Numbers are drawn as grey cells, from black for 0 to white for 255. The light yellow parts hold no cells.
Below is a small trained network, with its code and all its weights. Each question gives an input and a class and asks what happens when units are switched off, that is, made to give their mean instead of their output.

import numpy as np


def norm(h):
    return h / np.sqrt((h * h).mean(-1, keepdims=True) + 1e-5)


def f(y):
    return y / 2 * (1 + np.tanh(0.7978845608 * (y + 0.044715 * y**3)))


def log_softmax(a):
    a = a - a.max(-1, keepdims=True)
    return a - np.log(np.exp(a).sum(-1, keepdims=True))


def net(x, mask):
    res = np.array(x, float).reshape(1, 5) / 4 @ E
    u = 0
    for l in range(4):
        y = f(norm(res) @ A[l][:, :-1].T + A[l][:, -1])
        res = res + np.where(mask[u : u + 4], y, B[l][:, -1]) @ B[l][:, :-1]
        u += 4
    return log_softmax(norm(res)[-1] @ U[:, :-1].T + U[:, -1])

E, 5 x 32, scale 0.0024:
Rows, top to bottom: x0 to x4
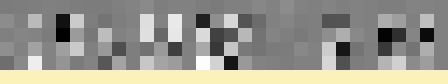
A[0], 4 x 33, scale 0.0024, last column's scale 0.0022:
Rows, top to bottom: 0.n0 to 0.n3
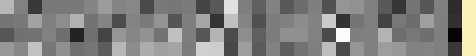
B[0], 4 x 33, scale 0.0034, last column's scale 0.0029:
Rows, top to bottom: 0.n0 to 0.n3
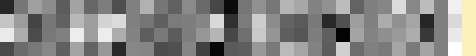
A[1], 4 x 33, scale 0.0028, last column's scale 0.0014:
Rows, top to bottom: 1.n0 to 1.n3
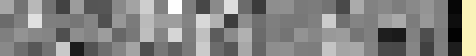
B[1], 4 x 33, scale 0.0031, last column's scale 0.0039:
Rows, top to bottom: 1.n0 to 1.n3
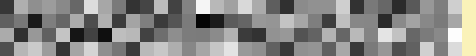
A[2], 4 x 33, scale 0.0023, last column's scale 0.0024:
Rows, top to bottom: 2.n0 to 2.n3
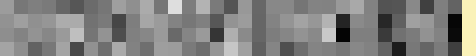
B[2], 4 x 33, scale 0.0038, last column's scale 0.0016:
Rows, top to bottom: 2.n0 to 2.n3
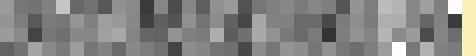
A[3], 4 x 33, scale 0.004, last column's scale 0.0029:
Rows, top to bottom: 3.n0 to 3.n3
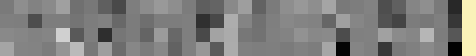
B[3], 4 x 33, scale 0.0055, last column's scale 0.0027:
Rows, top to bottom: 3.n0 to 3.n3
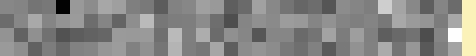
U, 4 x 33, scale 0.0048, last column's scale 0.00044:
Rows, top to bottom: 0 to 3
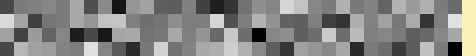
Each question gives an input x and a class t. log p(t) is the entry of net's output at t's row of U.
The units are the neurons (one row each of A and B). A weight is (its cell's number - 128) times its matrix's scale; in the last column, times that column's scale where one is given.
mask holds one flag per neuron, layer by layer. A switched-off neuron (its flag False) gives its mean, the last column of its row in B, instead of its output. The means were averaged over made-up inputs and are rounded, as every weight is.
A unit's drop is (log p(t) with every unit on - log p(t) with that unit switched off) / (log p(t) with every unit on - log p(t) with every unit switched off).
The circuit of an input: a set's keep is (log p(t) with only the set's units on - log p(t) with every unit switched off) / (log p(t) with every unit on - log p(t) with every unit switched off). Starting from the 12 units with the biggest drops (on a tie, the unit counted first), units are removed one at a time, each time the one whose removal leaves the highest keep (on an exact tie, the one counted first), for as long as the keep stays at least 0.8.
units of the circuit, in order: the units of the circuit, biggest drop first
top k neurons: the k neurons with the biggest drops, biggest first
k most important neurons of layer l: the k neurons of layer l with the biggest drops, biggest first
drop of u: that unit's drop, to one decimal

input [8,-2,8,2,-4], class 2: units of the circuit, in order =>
1.n2
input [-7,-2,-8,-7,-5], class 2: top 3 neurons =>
3.n2, 0.n1, 0.n3
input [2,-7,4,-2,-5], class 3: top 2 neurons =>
1.n3, 0.n3
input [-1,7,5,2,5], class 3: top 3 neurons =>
1.n0, 0.n0, 3.n2
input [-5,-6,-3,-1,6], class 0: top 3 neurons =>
1.n1, 0.n3, 1.n0
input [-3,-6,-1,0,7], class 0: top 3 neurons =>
1.n1, 0.n3, 1.n0
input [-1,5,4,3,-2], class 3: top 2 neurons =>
1.n0, 0.n2
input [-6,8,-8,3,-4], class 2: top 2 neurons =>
3.n2, 1.n3
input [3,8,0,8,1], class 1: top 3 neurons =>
0.n1, 3.n3, 1.n3
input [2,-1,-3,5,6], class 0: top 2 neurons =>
0.n2, 0.n3
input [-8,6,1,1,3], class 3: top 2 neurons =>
1.n0, 0.n0
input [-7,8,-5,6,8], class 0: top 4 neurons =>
1.n1, 0.n3, 1.n3, 0.n2
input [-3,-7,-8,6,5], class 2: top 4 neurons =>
3.n2, 0.n2, 1.n0, 0.n0
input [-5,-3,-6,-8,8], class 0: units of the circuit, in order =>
1.n1
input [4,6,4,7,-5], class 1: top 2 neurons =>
0.n1, 0.n3
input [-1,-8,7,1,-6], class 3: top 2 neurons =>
1.n3, 0.n3
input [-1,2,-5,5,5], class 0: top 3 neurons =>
1.n2, 0.n2, 0.n3
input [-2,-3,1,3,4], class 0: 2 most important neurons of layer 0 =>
0.n2, 0.n3
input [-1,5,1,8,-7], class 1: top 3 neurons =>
0.n1, 0.n3, 3.n3
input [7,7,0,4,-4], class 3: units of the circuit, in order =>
1.n0
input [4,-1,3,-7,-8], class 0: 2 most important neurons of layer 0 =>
0.n0, 0.n1
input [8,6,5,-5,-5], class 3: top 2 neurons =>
1.n0, 0.n3
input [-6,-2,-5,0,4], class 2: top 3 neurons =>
3.n2, 0.n0, 3.n1
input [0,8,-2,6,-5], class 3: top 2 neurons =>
1.n0, 0.n2
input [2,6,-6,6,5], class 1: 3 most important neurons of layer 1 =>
1.n2, 1.n3, 1.n1
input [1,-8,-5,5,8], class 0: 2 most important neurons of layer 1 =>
1.n1, 1.n0
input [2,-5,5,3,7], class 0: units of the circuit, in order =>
1.n1
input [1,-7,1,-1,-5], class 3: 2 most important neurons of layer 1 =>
1.n3, 1.n1
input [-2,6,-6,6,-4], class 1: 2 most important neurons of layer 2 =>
2.n0, 2.n2
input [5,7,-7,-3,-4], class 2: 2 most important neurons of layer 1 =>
1.n3, 1.n1
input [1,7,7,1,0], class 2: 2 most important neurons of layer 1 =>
1.n2, 1.n3
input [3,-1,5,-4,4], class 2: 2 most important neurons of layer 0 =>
0.n0, 0.n1
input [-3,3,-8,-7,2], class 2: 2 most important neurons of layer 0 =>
0.n1, 0.n0
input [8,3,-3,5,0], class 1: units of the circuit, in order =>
0.n1
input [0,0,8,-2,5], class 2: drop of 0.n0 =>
0.2
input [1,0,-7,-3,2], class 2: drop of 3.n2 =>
0.1
